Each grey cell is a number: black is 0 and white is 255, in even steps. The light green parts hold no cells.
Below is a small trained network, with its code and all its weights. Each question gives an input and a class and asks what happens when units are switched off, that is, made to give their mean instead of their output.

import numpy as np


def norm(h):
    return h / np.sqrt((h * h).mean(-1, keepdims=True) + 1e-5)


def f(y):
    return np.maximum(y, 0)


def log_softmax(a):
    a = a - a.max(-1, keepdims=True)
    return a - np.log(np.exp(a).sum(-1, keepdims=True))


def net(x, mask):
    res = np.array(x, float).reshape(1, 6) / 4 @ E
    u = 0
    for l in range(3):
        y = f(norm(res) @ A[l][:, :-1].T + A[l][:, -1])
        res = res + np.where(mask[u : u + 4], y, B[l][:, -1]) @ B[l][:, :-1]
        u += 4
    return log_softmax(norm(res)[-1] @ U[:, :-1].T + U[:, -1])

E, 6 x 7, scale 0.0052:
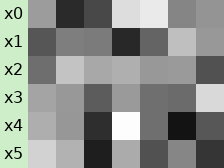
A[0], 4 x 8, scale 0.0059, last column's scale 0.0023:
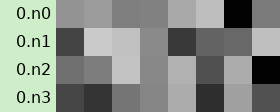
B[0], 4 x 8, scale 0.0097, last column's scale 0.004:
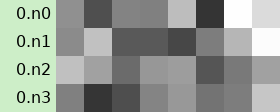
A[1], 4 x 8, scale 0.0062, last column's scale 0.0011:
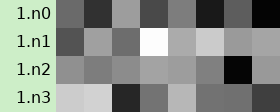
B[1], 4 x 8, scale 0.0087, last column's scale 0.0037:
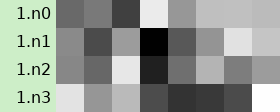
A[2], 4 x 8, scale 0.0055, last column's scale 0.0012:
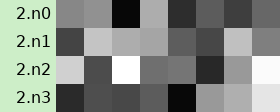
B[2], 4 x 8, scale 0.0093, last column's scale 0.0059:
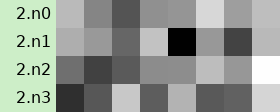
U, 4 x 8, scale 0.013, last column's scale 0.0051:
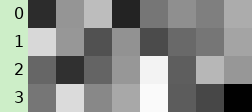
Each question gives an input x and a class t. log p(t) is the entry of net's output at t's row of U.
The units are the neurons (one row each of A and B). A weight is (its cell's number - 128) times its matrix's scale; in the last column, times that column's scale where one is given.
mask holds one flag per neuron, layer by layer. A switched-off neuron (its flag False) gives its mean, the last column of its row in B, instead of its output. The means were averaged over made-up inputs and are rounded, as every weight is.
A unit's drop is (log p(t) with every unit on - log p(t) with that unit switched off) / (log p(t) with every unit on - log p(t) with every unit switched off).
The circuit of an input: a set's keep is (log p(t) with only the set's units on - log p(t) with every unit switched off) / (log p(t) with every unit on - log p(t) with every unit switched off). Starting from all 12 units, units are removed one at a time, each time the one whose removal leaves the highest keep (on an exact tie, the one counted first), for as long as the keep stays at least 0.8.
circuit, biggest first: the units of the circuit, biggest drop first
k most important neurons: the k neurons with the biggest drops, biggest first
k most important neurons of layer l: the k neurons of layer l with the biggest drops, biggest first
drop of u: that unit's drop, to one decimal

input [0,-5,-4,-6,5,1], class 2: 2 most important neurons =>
[0.n1; 2.n1]
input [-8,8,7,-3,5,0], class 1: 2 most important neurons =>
[2.n1; 0.n1]
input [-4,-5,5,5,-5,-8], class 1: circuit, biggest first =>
[2.n1; 0.n2; 2.n3]
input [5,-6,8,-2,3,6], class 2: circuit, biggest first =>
[0.n0; 2.n1]
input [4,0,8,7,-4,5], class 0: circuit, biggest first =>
[1.n1]
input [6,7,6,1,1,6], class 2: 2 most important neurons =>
[0.n0; 0.n1]
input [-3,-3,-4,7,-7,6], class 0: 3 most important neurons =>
[0.n2; 2.n1; 2.n3]
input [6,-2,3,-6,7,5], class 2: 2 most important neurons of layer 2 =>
[2.n2; 2.n1]
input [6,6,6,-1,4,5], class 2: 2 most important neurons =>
[0.n0; 0.n1]
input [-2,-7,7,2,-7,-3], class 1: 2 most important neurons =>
[2.n1; 2.n3]
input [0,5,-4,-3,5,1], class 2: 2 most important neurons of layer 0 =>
[0.n1; 0.n2]
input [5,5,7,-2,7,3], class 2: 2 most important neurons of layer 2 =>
[2.n2; 2.n1]
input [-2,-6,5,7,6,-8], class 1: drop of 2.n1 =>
0.1
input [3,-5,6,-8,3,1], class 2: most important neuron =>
[0.n0]
